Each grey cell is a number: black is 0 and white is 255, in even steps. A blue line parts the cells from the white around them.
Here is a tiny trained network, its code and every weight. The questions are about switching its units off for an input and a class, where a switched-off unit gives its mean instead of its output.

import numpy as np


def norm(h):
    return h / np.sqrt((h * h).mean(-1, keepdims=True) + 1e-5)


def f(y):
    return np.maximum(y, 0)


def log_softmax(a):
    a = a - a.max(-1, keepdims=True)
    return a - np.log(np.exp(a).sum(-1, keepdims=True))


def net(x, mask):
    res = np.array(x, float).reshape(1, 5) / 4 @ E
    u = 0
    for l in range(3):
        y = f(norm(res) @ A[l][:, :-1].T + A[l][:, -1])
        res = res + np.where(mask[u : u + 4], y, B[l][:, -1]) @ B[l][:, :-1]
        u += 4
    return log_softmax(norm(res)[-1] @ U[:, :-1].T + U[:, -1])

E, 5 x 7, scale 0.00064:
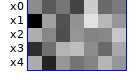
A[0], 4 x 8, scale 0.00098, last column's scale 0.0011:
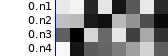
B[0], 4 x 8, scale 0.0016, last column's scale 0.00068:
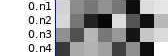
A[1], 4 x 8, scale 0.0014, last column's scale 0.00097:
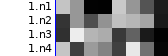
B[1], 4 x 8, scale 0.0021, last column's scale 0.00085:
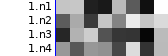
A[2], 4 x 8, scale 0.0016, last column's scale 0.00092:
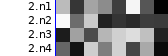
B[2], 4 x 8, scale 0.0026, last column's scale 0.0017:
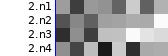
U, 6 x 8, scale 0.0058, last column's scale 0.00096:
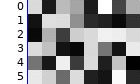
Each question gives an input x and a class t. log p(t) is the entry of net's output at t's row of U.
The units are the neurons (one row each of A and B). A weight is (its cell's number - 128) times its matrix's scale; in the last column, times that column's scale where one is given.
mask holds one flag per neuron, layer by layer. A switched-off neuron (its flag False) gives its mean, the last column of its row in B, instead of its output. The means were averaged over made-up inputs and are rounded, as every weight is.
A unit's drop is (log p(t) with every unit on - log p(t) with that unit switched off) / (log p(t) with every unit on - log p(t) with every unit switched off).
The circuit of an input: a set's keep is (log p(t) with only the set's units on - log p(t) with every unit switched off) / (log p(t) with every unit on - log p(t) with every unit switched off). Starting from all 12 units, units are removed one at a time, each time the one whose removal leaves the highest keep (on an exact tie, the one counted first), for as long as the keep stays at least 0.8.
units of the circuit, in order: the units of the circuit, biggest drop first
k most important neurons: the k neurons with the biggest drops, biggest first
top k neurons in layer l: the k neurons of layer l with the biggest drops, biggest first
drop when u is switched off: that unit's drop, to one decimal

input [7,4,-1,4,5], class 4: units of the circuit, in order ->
2.n4
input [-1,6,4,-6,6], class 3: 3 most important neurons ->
1.n1, 0.n2, 2.n2
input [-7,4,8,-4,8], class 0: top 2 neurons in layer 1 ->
1.n4, 1.n2
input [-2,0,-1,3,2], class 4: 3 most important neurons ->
1.n2, 0.n4, 2.n4
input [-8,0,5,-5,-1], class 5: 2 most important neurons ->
0.n1, 2.n3
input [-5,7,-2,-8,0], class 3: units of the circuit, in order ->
1.n1, 0.n2
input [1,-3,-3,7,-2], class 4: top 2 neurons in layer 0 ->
0.n4, 0.n3
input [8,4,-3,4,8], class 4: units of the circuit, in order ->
0.n3, 2.n4
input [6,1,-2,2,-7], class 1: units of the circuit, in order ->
1.n3, 2.n3
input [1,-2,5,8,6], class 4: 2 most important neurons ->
2.n4, 0.n3
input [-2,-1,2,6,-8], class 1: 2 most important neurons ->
1.n3, 2.n3
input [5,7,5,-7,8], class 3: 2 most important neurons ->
1.n1, 0.n2
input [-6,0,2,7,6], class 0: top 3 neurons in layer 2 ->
2.n2, 2.n1, 2.n3
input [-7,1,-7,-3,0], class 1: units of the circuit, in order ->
1.n3
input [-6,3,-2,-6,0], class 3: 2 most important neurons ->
0.n4, 1.n1
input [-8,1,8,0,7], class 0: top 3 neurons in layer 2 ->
2.n1, 2.n3, 2.n2
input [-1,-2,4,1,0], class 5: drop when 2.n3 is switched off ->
0.2
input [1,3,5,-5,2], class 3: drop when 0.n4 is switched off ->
0.0
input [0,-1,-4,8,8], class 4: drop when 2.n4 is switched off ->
0.2
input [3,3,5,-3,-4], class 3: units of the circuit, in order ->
1.n1
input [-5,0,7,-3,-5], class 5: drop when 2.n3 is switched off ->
0.1
